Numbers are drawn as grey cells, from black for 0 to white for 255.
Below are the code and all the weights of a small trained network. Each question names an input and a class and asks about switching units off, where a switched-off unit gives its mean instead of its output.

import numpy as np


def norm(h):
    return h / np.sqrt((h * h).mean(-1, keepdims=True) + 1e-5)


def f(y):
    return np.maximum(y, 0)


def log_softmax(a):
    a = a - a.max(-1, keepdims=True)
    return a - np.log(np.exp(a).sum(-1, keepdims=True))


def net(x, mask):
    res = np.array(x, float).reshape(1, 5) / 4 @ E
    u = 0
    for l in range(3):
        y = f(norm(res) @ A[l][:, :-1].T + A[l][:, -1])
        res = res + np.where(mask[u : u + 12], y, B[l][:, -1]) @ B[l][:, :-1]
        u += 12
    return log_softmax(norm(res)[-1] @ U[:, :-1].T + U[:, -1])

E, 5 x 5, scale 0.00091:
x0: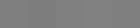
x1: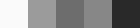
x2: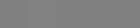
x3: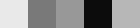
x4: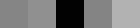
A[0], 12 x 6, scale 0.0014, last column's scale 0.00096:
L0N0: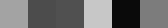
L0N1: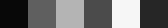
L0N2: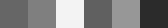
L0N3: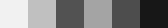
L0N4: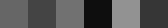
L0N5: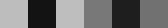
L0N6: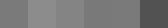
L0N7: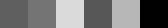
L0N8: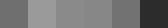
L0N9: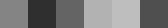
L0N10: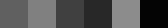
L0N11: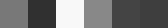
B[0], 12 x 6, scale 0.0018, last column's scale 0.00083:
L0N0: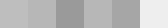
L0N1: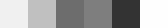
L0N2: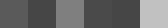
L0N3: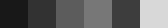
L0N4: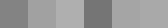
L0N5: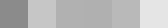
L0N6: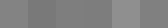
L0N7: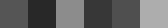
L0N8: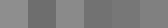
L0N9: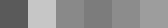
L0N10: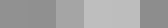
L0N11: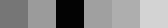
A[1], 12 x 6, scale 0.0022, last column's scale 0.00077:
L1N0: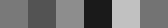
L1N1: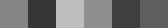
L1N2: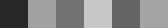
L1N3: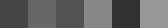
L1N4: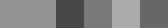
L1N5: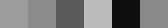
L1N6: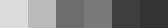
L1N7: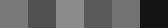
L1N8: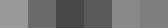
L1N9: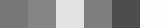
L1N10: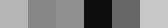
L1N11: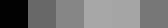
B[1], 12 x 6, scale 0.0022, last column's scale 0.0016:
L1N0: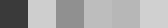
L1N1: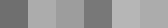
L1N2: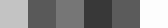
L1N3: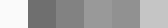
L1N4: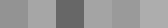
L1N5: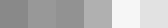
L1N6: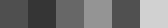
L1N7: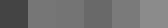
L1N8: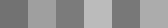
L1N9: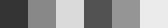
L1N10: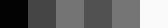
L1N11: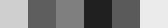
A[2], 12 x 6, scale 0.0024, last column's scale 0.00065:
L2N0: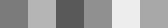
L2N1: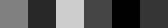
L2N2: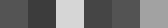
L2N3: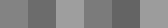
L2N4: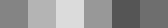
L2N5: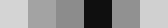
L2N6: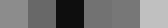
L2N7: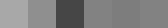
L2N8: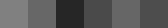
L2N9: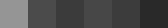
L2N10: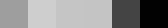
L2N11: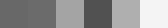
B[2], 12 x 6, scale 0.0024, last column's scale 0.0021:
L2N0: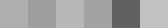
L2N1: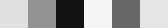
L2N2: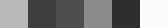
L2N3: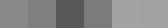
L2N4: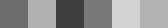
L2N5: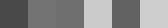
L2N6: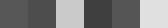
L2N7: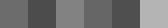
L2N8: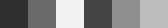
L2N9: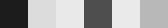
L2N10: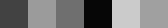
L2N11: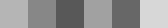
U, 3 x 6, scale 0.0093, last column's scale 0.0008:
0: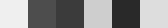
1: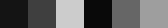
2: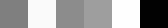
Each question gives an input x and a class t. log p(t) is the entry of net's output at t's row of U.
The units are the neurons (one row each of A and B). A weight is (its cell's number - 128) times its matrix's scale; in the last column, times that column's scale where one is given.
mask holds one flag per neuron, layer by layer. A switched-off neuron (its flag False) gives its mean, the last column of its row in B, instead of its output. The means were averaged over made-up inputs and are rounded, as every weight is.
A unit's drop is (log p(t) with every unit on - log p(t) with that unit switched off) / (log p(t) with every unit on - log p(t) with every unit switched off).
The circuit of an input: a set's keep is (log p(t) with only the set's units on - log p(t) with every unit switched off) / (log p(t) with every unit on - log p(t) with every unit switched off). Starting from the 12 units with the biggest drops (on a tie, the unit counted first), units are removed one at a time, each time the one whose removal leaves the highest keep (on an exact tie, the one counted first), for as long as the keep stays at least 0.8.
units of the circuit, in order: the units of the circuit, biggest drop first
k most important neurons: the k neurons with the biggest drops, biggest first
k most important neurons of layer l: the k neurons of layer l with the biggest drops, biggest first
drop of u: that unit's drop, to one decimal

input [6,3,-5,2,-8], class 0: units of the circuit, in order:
(L2N1)
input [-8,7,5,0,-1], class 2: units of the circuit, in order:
(L1N5, L2N10, L2N2)
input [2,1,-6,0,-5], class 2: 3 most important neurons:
(L1N10, L1N11, L2N4)
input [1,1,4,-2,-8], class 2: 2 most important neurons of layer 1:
(L1N1, L1N10)
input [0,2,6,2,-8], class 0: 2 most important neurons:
(L2N1, L2N2)
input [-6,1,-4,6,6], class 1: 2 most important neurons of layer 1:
(L1N5, L1N10)
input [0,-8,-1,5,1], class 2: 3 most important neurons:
(L1N0, L2N6, L0N1)
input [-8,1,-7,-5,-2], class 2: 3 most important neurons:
(L1N5, L1N10, L0N0)
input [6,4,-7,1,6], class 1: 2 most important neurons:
(L2N1, L2N6)
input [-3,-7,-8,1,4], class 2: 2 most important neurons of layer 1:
(L1N0, L1N10)
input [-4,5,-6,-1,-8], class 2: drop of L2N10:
0.1
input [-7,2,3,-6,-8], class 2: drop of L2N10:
0.2
